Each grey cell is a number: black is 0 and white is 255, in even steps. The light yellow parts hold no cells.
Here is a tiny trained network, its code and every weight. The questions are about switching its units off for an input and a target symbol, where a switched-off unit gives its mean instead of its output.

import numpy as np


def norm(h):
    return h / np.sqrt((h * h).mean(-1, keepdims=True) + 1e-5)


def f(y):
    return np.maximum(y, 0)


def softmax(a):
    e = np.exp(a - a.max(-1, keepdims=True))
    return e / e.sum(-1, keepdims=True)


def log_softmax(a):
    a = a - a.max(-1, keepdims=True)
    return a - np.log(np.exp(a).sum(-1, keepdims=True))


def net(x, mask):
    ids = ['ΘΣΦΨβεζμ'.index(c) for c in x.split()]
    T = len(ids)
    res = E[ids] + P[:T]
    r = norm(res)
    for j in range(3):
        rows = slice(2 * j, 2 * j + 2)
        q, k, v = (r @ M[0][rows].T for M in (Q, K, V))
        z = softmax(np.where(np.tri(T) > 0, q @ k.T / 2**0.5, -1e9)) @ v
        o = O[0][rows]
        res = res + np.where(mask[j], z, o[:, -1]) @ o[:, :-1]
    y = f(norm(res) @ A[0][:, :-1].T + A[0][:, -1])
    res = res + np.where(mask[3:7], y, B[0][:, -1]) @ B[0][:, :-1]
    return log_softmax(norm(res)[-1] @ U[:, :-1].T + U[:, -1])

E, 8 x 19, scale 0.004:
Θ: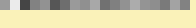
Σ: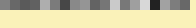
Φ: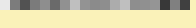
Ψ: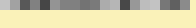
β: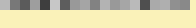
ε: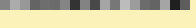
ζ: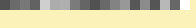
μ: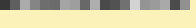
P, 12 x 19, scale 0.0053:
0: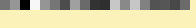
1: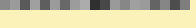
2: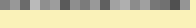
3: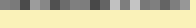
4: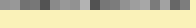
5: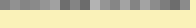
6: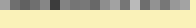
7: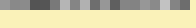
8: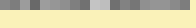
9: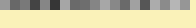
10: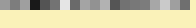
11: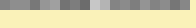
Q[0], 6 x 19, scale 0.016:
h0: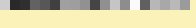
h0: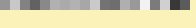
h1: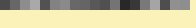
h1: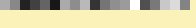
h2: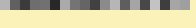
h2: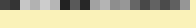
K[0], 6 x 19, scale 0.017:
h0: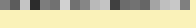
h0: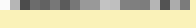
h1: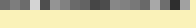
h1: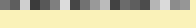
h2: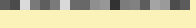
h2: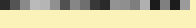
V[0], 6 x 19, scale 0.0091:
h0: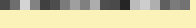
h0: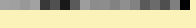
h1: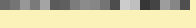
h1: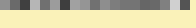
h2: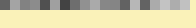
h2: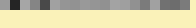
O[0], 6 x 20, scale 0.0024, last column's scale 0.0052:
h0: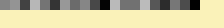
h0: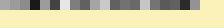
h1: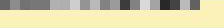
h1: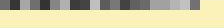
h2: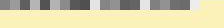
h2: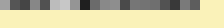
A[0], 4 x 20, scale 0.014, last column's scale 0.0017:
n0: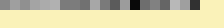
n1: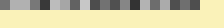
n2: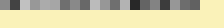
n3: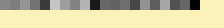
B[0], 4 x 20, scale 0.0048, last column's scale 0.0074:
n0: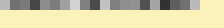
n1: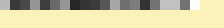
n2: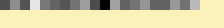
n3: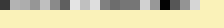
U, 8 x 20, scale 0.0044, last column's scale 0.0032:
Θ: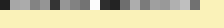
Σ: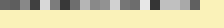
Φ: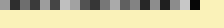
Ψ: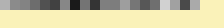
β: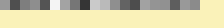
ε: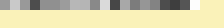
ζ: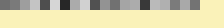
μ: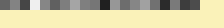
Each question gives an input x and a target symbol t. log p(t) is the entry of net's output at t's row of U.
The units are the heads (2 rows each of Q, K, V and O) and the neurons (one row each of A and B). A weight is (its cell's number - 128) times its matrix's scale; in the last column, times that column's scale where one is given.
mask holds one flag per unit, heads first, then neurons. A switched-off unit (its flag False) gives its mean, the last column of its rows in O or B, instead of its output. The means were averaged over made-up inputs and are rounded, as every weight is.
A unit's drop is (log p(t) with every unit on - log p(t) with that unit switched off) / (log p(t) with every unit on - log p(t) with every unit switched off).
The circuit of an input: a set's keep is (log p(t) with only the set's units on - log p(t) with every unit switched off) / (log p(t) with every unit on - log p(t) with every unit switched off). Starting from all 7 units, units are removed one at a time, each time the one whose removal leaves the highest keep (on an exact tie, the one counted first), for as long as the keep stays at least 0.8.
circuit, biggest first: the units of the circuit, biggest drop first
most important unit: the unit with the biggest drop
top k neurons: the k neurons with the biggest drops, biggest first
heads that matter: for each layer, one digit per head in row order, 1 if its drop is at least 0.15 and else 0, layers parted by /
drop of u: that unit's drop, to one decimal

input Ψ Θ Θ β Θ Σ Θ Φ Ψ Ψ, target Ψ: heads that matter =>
010
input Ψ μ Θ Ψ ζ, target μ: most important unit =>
n3
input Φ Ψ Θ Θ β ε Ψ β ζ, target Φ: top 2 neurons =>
(n0; n2)
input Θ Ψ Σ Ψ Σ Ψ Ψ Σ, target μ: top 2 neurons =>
(n3; n1)
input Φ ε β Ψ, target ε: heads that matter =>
100
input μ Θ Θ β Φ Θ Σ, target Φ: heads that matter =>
001
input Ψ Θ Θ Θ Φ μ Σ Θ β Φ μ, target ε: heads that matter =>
011
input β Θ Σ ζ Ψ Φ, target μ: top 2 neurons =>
(n2; n1)
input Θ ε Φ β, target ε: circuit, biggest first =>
(h0; n1)
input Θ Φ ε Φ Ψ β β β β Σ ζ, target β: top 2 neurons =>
(n1; n3)
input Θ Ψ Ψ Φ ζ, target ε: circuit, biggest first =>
(h1; h0)
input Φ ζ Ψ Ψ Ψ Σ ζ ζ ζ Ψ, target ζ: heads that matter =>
100
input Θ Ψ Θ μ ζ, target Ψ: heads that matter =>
001
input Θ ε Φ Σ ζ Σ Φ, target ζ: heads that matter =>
100
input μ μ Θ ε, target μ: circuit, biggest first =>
(h0)
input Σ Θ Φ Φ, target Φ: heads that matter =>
011
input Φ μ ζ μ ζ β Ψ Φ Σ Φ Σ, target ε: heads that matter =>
001
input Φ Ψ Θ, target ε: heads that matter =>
000
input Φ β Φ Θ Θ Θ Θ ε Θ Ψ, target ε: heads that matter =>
010
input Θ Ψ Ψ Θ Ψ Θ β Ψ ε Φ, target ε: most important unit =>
h1
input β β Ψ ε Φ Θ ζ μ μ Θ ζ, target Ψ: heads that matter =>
011
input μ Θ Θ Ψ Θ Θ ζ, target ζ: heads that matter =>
100
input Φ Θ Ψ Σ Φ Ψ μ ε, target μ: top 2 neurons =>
(n3; n1)
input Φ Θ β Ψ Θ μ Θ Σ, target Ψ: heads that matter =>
001
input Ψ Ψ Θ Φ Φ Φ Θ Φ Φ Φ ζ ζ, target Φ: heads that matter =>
000
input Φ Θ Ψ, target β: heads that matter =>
010
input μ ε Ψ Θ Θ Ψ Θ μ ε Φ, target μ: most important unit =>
h0
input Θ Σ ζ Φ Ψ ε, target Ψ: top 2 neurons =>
(n3; n2)
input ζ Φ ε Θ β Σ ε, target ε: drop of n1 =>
0.1
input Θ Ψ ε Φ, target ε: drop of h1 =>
0.1
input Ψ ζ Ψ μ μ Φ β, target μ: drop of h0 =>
1.0
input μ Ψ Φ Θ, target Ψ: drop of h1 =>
0.9
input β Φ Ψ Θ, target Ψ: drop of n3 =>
0.2
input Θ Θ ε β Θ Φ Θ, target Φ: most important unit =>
h2
